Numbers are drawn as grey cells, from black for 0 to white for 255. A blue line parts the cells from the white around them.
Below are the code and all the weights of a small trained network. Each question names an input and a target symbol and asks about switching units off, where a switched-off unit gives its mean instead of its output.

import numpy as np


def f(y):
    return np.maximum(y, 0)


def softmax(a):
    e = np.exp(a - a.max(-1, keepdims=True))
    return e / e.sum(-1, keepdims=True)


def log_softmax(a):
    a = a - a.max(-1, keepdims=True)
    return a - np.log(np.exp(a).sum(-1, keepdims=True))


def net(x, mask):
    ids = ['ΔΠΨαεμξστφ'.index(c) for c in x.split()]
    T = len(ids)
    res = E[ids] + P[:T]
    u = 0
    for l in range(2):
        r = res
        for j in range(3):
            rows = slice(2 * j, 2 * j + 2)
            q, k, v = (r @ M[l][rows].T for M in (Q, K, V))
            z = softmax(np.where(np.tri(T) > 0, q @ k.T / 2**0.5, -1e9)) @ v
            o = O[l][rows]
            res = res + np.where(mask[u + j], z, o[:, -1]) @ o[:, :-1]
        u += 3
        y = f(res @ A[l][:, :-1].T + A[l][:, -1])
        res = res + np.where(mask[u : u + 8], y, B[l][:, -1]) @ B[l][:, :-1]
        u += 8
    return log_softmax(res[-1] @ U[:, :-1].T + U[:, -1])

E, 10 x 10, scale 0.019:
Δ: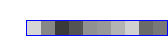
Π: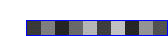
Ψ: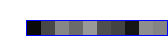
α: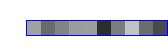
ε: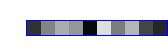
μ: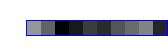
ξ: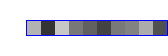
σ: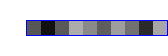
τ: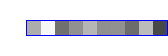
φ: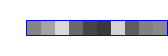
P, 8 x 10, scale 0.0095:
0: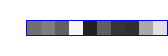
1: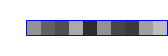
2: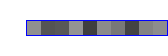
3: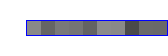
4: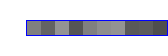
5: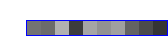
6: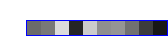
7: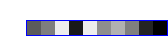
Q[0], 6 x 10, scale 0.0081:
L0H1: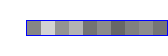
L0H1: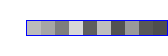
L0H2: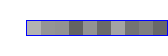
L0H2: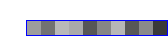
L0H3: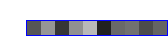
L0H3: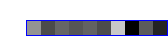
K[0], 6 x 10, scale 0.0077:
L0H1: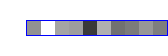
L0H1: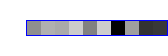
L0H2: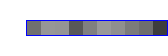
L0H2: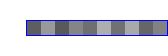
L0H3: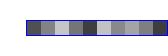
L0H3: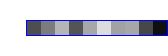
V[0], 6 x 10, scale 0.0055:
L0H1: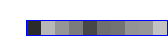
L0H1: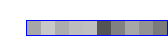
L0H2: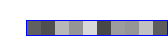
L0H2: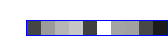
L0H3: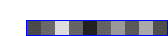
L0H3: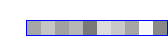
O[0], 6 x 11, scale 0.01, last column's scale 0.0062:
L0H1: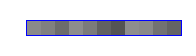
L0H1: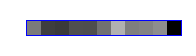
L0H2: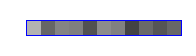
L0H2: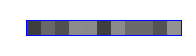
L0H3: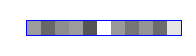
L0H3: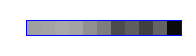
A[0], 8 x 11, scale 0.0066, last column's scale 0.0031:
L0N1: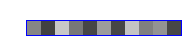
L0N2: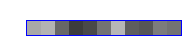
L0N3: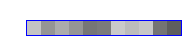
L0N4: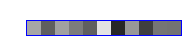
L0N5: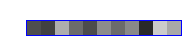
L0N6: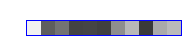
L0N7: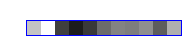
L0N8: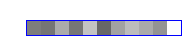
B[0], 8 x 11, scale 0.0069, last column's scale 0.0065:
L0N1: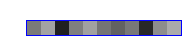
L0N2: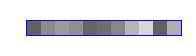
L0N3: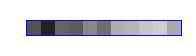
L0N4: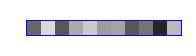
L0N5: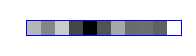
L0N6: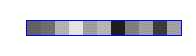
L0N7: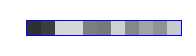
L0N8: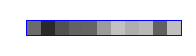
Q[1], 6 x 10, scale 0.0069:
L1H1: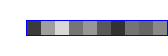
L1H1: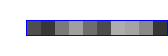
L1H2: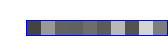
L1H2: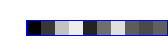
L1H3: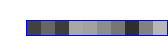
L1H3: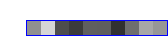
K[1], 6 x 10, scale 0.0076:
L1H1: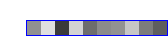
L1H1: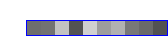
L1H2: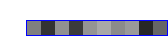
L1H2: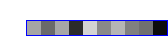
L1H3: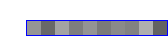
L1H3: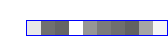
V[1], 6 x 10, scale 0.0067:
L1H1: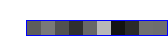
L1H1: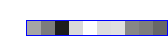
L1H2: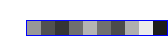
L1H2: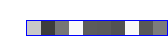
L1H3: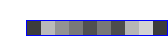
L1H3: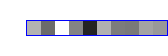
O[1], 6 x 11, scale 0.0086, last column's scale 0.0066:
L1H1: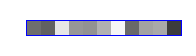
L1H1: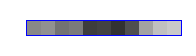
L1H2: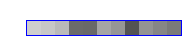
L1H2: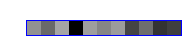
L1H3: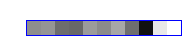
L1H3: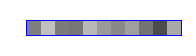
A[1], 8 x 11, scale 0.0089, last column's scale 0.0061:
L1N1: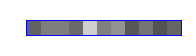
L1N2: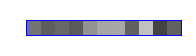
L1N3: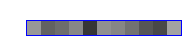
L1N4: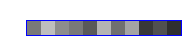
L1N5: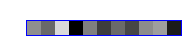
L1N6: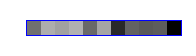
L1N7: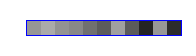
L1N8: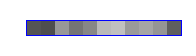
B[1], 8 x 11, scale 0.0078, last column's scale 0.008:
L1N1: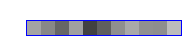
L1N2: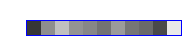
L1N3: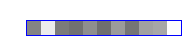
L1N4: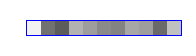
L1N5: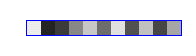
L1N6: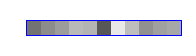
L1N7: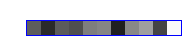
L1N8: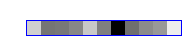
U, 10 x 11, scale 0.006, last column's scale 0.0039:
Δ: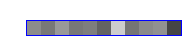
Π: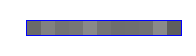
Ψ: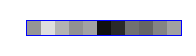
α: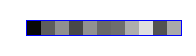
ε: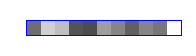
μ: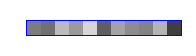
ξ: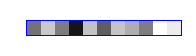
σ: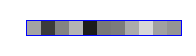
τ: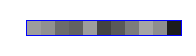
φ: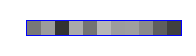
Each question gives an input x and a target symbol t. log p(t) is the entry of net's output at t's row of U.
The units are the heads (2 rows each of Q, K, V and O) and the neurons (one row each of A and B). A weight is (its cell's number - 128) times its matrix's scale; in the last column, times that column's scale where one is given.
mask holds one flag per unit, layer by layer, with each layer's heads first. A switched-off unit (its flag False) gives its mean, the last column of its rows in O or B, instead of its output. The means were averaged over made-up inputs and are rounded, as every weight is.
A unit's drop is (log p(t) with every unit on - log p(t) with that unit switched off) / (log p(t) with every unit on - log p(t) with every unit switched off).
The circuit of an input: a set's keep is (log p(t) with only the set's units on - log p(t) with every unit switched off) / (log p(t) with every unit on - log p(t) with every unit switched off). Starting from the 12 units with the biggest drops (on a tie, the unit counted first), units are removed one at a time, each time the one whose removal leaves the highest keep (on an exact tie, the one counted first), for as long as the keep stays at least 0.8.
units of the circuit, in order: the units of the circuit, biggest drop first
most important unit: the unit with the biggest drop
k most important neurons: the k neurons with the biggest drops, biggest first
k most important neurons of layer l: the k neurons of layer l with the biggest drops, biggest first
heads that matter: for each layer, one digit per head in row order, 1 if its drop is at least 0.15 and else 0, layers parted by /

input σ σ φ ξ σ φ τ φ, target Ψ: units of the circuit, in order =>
(L0H3; L1H1)
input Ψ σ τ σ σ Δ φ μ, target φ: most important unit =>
L0H3
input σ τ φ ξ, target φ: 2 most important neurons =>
(L0N1; L0N7)
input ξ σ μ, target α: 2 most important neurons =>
(L0N5; L1N2)
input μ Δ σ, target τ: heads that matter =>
001 / 110
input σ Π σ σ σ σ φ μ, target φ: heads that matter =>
001 / 100
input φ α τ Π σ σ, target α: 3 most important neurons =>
(L0N5; L0N8; L1N2)
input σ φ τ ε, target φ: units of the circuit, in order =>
(L1N4; L0N4)
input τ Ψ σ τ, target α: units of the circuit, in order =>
(L1H2; L0H1; L1N2)
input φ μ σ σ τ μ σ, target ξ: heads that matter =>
001 / 100
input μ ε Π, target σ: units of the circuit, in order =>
(L1H2; L1H1)
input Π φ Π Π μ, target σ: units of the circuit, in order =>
(L0H3; L1H2; L0N7)
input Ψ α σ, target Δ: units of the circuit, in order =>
(L1H2; L1N5)
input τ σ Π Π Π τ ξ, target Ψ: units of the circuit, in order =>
(L0H3)
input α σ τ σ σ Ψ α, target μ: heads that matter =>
000 / 100
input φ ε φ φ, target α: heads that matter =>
010 / 000
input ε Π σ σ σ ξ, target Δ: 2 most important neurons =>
(L1N5; L0N8)
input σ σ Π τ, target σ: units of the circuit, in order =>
(L0N7; L1H2; L1H3)
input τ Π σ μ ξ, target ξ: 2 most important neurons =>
(L0N3; L0N2)
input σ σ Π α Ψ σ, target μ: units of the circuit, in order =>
(L1H1; L1N8)
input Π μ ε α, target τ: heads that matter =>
010 / 111
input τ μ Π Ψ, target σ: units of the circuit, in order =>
(L1H2; L0H3)
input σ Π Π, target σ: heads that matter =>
000 / 011
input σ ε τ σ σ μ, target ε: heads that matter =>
001 / 100
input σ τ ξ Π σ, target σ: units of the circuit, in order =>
(L1H3)
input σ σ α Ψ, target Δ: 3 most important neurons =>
(L1N5; L0N8; L1N7)
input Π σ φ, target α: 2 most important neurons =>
(L0N3; L0N5)
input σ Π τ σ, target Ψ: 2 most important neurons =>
(L0N7; L0N5)
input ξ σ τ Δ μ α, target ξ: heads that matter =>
010 / 101
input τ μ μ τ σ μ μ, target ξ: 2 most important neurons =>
(L0N7; L1N7)
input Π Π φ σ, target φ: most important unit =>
L0H2
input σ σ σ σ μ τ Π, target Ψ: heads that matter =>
001 / 110
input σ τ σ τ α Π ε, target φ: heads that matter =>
000 / 000
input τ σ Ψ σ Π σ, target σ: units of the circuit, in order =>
(L1H2)
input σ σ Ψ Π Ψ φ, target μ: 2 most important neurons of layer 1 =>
(L1N8; L1N7)
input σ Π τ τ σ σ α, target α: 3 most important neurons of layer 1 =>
(L1N2; L1N8; L1N4)
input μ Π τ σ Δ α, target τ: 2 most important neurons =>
(L0N8; L1N5)
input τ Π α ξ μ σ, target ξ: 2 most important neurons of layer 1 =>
(L1N3; L1N2)
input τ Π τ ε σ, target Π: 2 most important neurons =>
(L1N7; L0N4)
